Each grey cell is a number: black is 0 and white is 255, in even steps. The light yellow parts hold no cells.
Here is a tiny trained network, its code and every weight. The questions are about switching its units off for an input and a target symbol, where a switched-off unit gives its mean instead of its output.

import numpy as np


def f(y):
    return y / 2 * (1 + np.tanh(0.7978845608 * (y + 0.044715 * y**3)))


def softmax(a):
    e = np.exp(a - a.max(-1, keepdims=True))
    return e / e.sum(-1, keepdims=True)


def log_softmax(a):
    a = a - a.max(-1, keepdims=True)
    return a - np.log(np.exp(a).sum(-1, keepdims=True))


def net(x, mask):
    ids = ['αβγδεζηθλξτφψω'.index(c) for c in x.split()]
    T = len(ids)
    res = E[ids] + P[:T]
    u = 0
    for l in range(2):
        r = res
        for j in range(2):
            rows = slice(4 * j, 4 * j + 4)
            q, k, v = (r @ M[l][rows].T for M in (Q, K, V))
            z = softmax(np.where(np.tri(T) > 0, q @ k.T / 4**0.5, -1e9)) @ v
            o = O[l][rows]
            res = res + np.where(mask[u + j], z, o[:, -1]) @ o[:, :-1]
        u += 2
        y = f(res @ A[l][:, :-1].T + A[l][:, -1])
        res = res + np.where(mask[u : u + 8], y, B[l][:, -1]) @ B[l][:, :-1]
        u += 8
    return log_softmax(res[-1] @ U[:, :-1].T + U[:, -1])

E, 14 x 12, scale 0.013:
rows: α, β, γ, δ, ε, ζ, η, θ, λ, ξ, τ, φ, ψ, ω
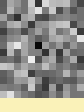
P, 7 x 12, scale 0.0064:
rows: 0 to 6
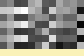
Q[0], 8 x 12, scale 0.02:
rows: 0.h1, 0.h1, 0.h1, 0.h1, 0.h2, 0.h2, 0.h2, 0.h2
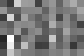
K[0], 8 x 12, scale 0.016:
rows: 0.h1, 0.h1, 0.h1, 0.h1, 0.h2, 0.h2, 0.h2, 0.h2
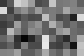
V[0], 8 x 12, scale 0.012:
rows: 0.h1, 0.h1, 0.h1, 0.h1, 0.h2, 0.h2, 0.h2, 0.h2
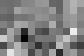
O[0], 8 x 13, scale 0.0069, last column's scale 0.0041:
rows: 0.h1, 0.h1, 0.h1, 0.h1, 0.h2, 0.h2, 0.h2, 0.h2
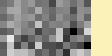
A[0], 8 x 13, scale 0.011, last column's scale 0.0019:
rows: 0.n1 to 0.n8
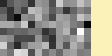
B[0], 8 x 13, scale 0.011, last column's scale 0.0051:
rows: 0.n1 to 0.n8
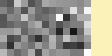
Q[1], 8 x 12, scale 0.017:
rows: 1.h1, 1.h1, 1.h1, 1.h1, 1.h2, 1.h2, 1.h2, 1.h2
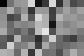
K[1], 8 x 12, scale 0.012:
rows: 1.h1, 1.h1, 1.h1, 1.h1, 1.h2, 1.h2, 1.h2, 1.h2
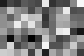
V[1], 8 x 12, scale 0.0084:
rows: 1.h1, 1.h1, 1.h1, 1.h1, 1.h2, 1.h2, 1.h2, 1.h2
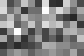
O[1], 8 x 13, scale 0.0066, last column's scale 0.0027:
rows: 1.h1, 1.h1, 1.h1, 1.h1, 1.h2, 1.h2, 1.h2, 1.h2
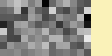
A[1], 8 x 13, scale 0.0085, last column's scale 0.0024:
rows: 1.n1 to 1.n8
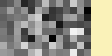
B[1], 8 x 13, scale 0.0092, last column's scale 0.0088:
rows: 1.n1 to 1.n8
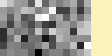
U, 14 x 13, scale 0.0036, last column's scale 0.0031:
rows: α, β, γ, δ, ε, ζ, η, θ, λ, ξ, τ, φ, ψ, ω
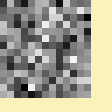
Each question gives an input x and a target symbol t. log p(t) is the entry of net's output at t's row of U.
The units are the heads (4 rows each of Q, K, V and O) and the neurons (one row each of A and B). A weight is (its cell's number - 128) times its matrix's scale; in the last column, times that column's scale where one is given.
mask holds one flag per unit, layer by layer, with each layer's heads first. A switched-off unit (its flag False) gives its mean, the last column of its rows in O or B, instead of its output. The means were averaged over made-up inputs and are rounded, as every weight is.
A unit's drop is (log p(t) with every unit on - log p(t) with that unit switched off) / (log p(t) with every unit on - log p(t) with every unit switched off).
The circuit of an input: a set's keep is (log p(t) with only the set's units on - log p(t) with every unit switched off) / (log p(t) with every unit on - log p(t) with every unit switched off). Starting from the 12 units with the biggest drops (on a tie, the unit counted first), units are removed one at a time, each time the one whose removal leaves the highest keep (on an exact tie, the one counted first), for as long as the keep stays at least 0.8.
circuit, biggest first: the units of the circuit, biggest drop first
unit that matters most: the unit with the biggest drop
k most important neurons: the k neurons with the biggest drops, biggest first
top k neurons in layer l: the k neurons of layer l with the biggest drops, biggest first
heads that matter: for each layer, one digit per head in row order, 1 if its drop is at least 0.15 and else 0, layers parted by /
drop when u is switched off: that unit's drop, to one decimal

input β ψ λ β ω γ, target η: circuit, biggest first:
(0.h2; 0.n6; 1.h1)
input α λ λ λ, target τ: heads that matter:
01 / 10
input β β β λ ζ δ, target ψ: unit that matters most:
1.h1
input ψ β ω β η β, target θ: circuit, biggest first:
(0.h2; 1.h1; 1.n2; 1.n3)
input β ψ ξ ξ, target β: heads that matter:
01 / 11
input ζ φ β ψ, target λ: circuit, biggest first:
(0.h2; 1.h1)
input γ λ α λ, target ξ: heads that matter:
11 / 10
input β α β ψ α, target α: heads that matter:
01 / 01
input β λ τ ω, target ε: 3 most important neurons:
(1.n3; 0.n5; 0.n6)
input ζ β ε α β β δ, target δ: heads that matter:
01 / 01
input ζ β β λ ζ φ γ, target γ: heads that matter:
11 / 00
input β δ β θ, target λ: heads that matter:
01 / 00
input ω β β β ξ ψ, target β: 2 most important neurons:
(1.n5; 0.n7)
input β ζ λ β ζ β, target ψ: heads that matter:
01 / 10
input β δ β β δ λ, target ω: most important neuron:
(1.n8)
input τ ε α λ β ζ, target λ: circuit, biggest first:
(0.h2; 1.n7)
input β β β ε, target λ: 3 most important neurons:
(0.n8; 0.n2; 1.n5)
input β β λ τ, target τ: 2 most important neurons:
(0.n2; 0.n4)
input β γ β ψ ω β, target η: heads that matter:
01 / 00
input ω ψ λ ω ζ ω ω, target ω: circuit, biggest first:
(0.h2; 0.n6)
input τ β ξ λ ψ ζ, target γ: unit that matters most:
1.h2
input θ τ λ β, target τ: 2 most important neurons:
(0.n2; 1.n4)
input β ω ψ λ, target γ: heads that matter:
01 / 01
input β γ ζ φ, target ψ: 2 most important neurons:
(0.n3; 0.n5)
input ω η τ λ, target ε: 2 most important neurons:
(1.n3; 0.n5)
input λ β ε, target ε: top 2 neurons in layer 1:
(1.n1; 1.n6)
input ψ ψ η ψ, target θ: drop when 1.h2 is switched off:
0.1
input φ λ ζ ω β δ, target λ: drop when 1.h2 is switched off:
0.0
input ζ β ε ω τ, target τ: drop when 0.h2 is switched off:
0.4
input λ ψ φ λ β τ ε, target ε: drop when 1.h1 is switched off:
0.2
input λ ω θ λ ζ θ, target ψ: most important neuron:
(0.n3)
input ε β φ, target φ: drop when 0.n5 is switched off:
-0.1
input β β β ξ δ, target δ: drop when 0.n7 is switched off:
0.0
